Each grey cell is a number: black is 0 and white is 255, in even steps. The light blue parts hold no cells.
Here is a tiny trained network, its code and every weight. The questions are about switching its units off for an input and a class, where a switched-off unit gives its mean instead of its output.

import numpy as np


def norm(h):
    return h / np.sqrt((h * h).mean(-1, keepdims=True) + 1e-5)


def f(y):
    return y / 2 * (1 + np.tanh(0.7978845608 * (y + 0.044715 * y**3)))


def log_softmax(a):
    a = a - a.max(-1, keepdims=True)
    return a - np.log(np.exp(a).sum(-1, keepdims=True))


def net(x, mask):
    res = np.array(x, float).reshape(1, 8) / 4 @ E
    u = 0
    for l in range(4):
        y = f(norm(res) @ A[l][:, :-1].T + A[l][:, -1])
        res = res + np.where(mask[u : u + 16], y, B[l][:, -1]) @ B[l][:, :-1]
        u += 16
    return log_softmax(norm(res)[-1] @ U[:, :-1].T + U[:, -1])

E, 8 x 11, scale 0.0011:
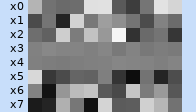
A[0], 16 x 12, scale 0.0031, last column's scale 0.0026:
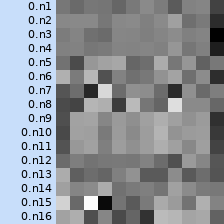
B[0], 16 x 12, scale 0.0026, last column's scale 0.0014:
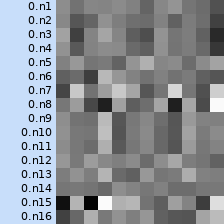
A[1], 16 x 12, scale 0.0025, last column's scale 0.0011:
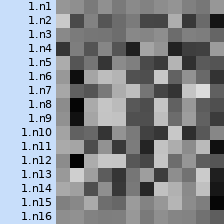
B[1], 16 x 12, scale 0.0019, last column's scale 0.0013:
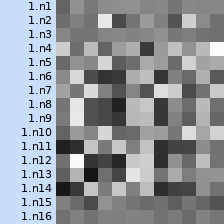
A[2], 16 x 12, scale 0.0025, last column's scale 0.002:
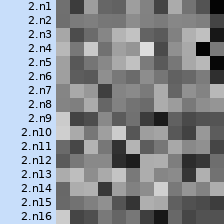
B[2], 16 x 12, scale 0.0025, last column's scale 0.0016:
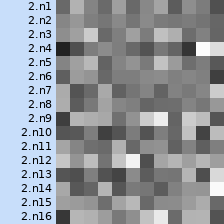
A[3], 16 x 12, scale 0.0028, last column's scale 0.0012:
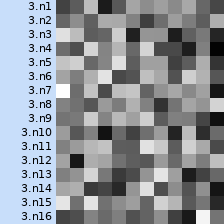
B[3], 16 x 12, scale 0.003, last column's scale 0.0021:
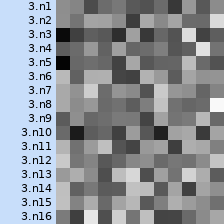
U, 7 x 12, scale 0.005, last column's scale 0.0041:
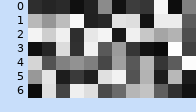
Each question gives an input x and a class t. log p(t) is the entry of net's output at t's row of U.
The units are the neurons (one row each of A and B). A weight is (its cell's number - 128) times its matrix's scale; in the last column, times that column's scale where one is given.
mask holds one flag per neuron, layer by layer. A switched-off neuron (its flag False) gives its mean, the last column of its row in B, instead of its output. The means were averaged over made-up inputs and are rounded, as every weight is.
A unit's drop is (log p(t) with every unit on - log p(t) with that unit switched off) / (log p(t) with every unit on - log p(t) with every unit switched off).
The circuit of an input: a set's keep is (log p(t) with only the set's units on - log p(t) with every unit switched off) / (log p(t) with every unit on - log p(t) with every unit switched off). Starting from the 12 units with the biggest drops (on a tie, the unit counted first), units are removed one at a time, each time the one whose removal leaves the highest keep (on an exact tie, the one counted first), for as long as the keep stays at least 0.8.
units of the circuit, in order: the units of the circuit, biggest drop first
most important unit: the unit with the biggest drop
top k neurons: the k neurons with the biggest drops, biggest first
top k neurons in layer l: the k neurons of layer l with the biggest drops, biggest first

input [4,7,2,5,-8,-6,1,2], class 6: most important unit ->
0.n7
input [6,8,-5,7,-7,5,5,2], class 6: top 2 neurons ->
[0.n7; 1.n4]
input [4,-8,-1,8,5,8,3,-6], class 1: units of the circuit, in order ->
[2.n9; 2.n16; 1.n2]
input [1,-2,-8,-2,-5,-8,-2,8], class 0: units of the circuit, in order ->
[0.n8; 3.n1]
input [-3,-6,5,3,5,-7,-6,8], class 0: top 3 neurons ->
[0.n8; 1.n10; 1.n5]
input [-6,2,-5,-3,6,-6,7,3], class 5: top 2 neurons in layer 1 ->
[1.n12; 1.n8]
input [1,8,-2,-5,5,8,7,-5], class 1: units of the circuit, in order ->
[2.n9; 2.n16]
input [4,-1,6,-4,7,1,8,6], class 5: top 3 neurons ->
[1.n12; 1.n8; 1.n9]
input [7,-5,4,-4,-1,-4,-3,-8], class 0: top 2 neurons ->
[1.n4; 2.n12]
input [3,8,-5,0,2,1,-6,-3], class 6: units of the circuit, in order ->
[0.n7; 3.n12]
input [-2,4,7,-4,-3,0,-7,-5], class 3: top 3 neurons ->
[2.n4; 3.n4; 1.n12]
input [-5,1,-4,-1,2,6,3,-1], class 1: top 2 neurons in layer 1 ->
[1.n2; 1.n7]
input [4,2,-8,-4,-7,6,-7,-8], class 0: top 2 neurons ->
[2.n4; 3.n3]
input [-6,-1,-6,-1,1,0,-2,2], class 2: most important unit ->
2.n12
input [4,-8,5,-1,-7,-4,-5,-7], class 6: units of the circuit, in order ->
[0.n15; 3.n12]
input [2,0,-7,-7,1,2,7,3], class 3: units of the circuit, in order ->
[1.n14; 1.n11]
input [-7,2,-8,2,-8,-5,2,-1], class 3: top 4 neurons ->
[3.n16; 1.n14; 1.n11; 1.n7]
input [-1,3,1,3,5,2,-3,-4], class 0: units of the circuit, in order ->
[2.n10; 2.n13]
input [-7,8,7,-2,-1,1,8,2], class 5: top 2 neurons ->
[1.n12; 1.n8]
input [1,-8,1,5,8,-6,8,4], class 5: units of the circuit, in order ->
[1.n12; 1.n8; 1.n9; 1.n6]
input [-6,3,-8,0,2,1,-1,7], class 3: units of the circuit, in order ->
[3.n16; 1.n14; 1.n11]
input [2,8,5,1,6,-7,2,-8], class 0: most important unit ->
0.n15
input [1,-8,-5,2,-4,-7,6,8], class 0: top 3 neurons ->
[0.n8; 0.n7; 1.n10]
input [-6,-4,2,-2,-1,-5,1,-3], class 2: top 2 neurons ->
[2.n12; 1.n10]
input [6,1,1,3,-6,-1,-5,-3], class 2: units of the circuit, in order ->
[3.n7; 2.n3]
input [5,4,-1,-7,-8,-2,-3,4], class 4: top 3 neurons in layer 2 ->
[2.n12; 2.n15; 2.n14]
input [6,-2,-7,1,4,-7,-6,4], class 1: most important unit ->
2.n4
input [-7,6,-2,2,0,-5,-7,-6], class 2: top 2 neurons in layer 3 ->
[3.n13; 3.n15]
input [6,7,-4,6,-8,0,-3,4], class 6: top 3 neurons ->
[0.n7; 1.n4; 2.n12]
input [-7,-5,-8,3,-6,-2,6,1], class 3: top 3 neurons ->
[3.n16; 1.n14; 1.n11]
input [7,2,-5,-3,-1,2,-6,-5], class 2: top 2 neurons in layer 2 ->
[2.n4; 2.n3]
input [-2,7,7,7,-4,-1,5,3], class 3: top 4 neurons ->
[2.n4; 0.n15; 3.n4; 1.n13]
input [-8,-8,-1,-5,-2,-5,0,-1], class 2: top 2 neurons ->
[2.n12; 0.n7]
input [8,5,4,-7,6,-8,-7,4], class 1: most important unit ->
1.n4
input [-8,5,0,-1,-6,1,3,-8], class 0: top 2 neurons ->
[1.n7; 2.n10]
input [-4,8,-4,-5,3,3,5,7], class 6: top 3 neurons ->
[0.n7; 2.n13; 2.n10]
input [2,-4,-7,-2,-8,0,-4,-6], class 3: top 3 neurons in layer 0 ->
[0.n8; 0.n16; 0.n15]
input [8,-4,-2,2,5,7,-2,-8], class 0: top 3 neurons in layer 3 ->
[3.n3; 3.n5; 3.n10]
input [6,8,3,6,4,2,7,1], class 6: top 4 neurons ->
[0.n7; 1.n4; 2.n12; 3.n12]
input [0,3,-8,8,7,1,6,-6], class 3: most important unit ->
0.n8
